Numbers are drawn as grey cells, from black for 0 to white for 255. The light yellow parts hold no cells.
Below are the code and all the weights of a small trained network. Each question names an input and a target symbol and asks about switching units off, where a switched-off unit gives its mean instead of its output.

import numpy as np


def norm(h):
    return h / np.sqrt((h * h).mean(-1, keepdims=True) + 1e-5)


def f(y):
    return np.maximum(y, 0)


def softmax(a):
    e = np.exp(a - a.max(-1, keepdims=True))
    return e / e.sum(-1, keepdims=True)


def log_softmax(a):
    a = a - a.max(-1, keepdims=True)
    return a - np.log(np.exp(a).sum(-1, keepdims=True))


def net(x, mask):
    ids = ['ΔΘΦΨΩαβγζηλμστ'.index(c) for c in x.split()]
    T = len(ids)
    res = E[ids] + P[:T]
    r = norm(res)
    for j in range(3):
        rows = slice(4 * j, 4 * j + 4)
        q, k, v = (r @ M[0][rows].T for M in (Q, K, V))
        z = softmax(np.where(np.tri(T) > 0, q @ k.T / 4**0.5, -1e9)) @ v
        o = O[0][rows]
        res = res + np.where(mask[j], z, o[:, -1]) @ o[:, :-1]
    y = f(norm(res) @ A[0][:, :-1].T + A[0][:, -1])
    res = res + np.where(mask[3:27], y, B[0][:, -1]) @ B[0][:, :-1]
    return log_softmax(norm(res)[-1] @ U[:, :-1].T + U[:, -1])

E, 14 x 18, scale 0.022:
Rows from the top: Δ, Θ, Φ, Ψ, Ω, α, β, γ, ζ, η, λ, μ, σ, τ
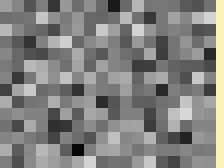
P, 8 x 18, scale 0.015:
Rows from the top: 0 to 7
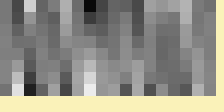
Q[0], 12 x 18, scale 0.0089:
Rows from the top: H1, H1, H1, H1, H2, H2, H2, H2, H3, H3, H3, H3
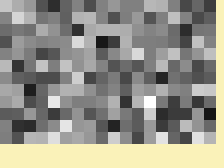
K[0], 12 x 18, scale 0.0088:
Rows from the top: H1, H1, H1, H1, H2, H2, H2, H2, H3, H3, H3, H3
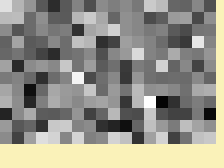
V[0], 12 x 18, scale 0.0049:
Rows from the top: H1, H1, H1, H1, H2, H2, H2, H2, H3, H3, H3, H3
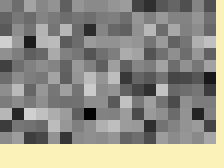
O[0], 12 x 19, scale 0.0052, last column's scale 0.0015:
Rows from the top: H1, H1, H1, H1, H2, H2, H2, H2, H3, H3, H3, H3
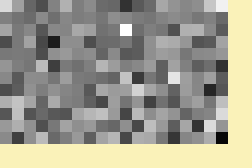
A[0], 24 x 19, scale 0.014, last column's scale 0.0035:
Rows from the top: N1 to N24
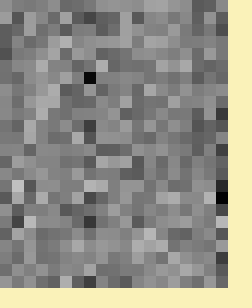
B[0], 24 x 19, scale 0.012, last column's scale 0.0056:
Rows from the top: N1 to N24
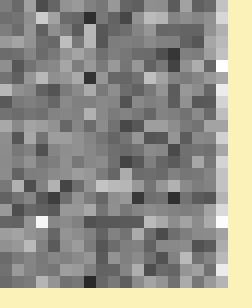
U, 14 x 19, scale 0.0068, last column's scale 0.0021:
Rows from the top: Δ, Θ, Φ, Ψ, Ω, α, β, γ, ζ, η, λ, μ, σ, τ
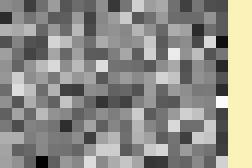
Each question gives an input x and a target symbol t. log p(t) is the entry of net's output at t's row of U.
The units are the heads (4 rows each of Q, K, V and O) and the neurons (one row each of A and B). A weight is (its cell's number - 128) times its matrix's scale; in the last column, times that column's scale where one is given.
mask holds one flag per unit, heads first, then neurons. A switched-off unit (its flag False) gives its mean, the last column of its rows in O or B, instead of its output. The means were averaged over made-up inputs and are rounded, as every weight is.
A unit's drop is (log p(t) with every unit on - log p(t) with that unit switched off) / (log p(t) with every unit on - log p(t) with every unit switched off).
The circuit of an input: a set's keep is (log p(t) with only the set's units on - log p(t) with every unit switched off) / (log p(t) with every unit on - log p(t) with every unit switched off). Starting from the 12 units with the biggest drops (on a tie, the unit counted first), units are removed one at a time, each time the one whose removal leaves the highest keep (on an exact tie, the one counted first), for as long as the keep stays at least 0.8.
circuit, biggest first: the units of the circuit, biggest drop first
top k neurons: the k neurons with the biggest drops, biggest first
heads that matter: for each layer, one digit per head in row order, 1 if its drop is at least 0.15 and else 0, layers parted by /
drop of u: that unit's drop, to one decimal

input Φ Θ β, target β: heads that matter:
001
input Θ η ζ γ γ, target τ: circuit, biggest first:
[N19]
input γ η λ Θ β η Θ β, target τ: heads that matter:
000
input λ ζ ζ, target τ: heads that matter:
011
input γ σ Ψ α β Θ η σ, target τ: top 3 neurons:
[N19 N2 N8]
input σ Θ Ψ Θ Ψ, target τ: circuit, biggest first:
[N19 N2]
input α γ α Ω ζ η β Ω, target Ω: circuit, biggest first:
[H2 N6 N5 N9]
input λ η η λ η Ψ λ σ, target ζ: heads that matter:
111
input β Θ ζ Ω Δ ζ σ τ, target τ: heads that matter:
000
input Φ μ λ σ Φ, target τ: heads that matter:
100
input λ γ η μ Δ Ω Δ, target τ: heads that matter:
000
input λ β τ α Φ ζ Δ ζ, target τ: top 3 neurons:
[N19 N2 N24]
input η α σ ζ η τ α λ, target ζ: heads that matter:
011
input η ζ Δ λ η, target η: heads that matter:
000
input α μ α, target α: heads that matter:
001
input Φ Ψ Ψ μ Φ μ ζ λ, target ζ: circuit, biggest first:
[H3]
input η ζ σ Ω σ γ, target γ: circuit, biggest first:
[N6 N18]
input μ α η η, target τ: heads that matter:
110
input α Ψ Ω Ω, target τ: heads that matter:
100
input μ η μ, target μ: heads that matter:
000
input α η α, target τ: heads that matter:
101
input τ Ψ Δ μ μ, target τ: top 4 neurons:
[N19 N2 N24 N7]
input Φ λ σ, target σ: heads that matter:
001
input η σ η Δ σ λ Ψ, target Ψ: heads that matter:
001
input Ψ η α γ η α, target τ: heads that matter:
001
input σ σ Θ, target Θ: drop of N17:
0.5
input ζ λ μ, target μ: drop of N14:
-0.1
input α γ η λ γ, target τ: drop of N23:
-0.2
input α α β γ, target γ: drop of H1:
0.2
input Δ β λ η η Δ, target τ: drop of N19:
0.5
